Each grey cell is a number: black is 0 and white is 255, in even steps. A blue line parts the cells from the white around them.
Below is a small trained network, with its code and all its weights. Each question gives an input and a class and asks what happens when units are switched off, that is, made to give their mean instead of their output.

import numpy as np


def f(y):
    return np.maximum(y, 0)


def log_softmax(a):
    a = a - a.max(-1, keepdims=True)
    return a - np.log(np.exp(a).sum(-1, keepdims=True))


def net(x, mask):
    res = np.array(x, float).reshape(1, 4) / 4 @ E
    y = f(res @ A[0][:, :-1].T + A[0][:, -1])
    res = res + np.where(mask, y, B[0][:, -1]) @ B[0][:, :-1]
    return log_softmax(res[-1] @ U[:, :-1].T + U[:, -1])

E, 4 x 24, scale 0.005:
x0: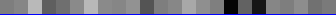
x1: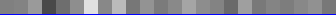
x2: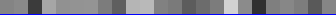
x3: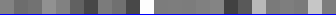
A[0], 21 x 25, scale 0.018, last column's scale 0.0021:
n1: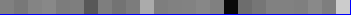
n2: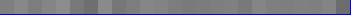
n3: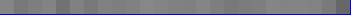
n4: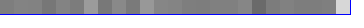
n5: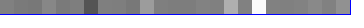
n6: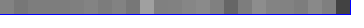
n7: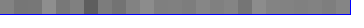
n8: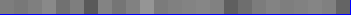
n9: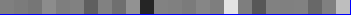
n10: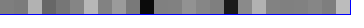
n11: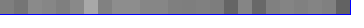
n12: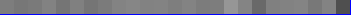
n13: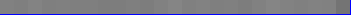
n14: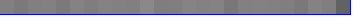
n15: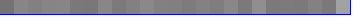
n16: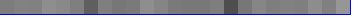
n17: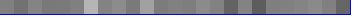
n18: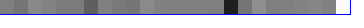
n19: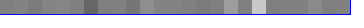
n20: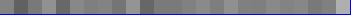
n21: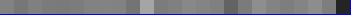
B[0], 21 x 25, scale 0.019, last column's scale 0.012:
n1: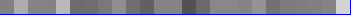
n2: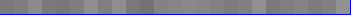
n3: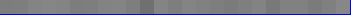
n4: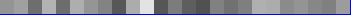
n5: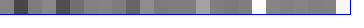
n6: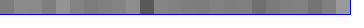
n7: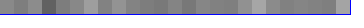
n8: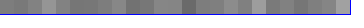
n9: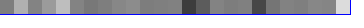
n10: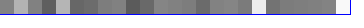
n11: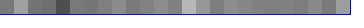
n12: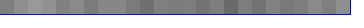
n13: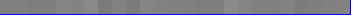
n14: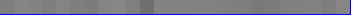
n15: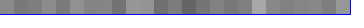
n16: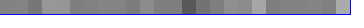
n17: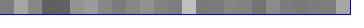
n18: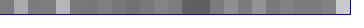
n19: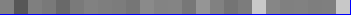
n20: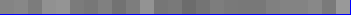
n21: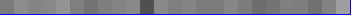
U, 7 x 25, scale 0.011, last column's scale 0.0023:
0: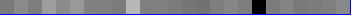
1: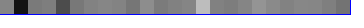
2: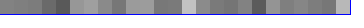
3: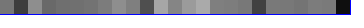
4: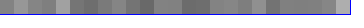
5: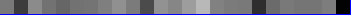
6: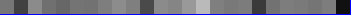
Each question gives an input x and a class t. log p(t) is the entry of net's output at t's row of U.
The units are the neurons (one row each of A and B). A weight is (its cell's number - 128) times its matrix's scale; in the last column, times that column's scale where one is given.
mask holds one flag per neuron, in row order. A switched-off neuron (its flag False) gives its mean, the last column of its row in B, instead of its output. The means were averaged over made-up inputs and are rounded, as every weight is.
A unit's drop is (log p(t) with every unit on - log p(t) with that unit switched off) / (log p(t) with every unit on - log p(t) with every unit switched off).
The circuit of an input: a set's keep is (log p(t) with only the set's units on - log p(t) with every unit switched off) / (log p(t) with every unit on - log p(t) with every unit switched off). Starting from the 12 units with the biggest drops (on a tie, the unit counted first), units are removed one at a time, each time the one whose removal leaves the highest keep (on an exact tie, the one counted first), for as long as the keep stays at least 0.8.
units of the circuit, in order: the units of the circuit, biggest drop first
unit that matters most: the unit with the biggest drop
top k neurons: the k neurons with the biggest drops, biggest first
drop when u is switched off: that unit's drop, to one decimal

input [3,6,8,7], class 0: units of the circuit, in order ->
[n10, n5]
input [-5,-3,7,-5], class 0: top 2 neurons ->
[n10, n9]
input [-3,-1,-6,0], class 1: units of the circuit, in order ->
[n9, n5]
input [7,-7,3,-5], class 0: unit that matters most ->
n5
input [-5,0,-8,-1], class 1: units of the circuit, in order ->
[n5, n9]
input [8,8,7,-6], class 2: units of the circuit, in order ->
[n17, n11]
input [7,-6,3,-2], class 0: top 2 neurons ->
[n5, n10]
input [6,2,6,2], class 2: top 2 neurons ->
[n9, n10]
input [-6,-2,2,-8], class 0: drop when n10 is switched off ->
0.3
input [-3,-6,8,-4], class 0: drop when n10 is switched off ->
0.1
